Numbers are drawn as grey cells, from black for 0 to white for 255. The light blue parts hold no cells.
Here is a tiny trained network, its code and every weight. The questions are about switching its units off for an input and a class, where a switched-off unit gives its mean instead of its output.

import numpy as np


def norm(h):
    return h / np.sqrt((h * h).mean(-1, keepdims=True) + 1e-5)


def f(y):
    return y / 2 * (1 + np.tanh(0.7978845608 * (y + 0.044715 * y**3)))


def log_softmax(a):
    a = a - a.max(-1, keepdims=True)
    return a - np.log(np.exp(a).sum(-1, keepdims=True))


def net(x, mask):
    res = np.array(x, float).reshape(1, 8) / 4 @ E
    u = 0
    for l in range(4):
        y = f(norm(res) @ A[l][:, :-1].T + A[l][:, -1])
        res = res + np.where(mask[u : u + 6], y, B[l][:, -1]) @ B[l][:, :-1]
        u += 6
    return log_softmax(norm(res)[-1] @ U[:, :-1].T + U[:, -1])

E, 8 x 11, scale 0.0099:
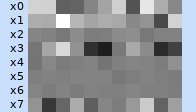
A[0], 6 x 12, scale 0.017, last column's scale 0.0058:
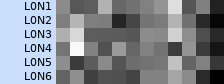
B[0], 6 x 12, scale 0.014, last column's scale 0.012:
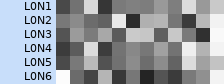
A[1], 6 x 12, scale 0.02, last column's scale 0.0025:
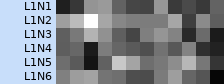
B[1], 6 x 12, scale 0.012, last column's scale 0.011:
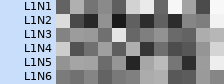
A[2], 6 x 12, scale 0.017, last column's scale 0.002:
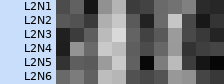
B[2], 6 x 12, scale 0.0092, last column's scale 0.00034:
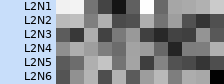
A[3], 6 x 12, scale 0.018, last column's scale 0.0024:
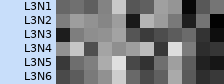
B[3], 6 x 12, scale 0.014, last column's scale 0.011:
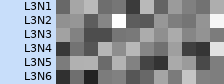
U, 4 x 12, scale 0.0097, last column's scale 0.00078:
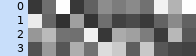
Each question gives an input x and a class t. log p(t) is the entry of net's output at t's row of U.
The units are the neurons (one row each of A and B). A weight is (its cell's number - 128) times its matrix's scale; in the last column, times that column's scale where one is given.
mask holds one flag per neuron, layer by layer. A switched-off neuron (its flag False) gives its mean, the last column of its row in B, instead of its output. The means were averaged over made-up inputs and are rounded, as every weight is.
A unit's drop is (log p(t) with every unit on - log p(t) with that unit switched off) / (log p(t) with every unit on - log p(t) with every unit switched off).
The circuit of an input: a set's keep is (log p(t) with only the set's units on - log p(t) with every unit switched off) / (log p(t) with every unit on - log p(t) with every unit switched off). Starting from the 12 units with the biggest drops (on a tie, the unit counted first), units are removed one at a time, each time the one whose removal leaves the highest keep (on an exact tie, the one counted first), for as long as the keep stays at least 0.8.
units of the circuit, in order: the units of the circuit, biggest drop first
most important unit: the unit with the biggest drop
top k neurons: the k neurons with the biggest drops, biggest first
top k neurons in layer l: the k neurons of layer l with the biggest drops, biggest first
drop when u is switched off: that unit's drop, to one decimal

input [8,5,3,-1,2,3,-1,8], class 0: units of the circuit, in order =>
[L0N1]
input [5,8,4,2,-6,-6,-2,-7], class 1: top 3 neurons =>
[L1N2; L0N1; L0N5]
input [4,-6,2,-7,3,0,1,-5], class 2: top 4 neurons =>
[L1N5; L1N2; L0N5; L0N1]
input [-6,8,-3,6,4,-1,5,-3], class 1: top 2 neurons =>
[L1N2; L0N2]
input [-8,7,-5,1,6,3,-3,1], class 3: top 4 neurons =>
[L1N1; L0N2; L3N4; L1N4]
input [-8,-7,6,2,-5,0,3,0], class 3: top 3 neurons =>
[L1N1; L1N2; L3N4]
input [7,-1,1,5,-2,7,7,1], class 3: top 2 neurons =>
[L0N3; L3N4]
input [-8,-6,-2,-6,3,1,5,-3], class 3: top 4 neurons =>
[L1N1; L0N6; L0N2; L1N2]
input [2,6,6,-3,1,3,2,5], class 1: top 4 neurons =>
[L0N4; L1N2; L0N5; L1N1]
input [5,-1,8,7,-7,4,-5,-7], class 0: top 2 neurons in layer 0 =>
[L0N4; L0N3]
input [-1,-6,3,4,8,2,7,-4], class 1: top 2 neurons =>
[L0N6; L0N1]
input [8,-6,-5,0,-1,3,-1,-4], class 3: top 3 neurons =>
[L0N3; L1N2; L3N4]
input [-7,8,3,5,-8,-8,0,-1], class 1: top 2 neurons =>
[L1N2; L0N2]
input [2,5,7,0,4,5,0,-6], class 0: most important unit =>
L0N4
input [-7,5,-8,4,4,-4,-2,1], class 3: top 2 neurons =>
[L1N1; L0N2]
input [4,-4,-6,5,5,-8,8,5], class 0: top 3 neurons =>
[L0N1; L0N5; L1N5]
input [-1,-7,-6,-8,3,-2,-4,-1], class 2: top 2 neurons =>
[L1N5; L1N2]
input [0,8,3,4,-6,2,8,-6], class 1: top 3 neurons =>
[L1N2; L0N1; L0N5]
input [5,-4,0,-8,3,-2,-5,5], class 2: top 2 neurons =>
[L1N5; L0N4]
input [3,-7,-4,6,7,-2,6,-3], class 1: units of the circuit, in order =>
[L0N6]
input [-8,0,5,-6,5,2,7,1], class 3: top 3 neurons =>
[L1N1; L0N2; L0N6]
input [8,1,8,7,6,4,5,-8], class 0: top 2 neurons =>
[L0N4; L1N1]
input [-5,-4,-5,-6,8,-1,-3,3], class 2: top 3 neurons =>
[L1N5; L0N6; L0N4]
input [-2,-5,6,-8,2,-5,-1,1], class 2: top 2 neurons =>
[L1N5; L0N6]
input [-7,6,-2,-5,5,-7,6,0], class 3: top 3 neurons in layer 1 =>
[L1N1; L1N4; L1N5]
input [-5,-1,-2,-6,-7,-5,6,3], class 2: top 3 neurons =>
[L1N5; L0N6; L0N4]
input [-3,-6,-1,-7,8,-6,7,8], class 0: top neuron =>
[L0N5]
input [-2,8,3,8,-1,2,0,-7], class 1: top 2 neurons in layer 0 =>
[L0N1; L0N5]
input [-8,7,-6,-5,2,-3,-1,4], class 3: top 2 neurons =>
[L0N2; L1N1]
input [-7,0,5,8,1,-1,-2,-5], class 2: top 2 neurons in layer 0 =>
[L0N2; L0N3]
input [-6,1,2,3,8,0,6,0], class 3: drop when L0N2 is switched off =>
0.1
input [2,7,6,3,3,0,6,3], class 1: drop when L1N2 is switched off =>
1.0
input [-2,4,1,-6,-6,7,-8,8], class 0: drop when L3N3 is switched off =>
0.0
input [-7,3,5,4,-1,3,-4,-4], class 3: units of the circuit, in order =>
[L1N1]
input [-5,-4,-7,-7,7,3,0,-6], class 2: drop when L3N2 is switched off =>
0.1
